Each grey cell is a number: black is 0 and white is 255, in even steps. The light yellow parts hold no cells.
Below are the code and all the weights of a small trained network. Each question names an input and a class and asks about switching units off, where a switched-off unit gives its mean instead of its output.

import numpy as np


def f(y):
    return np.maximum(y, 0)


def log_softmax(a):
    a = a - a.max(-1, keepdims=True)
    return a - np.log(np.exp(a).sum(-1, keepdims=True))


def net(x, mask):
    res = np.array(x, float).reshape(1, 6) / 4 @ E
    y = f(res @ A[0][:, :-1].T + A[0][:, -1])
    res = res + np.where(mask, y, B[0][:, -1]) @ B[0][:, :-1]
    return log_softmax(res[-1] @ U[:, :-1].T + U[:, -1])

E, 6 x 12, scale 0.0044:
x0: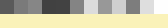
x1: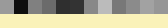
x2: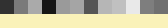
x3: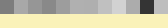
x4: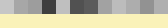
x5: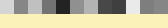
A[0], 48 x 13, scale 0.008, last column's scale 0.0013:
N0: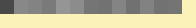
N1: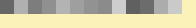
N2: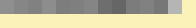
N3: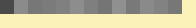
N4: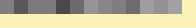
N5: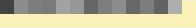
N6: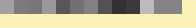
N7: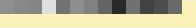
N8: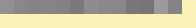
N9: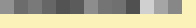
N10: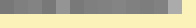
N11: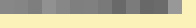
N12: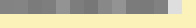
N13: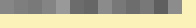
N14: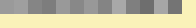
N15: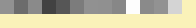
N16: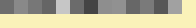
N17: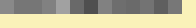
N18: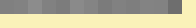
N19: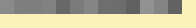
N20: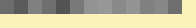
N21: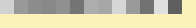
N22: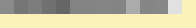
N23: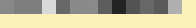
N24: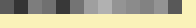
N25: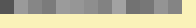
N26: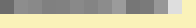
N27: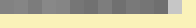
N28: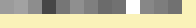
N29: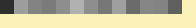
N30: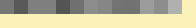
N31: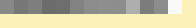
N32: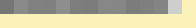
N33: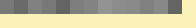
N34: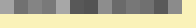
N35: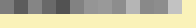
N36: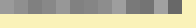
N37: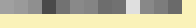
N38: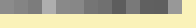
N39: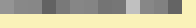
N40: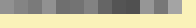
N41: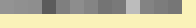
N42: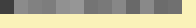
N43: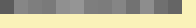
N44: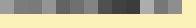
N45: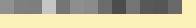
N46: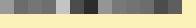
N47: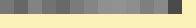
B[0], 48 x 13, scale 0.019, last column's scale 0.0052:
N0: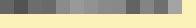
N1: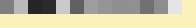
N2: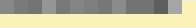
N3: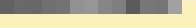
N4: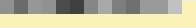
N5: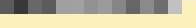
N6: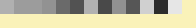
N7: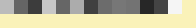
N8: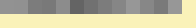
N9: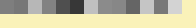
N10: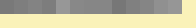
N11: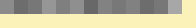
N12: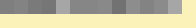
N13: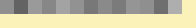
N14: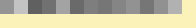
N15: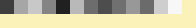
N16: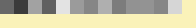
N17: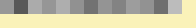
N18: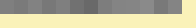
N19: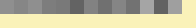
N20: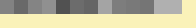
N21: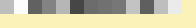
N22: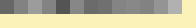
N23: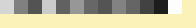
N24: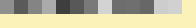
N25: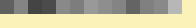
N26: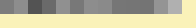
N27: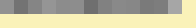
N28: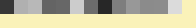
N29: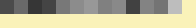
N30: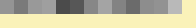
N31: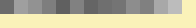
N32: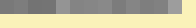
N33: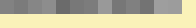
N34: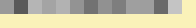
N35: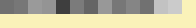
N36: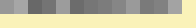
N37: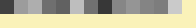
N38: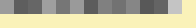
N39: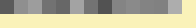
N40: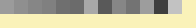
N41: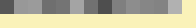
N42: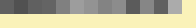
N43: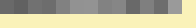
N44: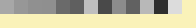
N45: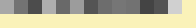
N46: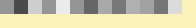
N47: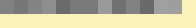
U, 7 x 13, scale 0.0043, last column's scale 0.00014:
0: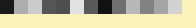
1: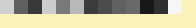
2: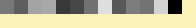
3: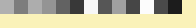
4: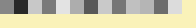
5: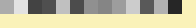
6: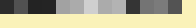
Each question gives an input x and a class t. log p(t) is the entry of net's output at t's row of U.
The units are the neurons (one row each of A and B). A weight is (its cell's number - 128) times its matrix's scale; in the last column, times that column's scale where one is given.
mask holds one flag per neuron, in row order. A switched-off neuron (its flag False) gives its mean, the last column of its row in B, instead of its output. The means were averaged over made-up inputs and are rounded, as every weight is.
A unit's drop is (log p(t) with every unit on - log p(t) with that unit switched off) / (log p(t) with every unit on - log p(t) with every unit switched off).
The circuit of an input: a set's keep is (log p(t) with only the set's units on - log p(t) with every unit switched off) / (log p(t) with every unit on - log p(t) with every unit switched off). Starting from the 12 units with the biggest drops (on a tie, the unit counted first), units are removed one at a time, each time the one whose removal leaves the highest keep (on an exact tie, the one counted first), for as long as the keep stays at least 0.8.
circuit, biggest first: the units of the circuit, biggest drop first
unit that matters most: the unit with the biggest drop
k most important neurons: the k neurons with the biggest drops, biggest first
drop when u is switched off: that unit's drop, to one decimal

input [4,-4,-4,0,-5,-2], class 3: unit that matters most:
N6
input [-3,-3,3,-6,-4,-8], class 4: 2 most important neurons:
(N46; N16)
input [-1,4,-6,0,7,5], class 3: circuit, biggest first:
(N6; N9)
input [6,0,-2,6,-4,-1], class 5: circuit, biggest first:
(N21; N1)
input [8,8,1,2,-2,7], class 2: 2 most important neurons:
(N24; N4)
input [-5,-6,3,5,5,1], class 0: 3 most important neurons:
(N28; N37; N41)
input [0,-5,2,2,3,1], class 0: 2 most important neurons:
(N28; N37)
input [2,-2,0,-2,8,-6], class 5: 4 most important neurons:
(N1; N21; N14; N36)
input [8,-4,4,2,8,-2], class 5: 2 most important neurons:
(N21; N1)
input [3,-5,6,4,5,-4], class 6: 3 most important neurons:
(N29; N5; N25)
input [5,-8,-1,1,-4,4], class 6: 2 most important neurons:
(N15; N29)
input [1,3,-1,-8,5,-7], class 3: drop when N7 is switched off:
0.2
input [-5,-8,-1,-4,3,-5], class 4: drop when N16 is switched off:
0.4
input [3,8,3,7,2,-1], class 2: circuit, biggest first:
(N24)
